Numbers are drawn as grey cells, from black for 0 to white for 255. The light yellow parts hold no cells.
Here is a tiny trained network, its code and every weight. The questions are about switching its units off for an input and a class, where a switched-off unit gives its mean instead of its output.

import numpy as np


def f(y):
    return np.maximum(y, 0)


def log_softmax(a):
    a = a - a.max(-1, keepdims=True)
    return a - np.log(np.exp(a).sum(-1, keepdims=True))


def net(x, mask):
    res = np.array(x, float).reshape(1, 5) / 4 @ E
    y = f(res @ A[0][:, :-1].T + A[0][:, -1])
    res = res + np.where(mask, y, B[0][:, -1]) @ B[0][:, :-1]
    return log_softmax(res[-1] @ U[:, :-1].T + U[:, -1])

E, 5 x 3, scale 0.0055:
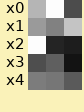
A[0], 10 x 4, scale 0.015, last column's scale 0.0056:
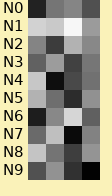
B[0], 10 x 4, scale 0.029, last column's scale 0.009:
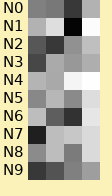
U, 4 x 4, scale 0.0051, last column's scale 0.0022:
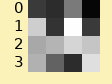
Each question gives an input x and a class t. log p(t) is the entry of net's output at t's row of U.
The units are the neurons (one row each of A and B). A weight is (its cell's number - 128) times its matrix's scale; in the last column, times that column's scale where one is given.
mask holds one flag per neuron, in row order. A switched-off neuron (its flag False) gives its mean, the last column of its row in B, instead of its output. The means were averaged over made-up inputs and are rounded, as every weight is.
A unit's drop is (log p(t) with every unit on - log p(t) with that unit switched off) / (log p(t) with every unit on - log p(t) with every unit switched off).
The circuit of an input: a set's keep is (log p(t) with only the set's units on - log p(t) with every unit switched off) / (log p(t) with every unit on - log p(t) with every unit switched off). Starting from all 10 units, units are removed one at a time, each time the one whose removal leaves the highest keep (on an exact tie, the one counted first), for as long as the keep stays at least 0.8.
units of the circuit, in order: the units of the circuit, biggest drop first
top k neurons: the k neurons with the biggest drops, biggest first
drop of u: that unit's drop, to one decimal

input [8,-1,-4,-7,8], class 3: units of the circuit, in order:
[N1]
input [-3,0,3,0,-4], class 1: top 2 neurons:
[N1; N7]
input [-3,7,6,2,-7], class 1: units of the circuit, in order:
[N1; N2]
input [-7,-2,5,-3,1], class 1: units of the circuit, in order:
[N1; N2]
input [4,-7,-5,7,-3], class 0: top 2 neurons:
[N4; N9]
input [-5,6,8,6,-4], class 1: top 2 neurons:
[N1; N2]
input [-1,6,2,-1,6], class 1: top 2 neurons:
[N1; N7]
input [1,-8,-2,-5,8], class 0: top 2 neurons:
[N4; N1]
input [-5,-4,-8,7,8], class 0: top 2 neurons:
[N1; N9]
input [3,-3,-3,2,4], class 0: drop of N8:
0.2
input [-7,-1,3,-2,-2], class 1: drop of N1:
0.1
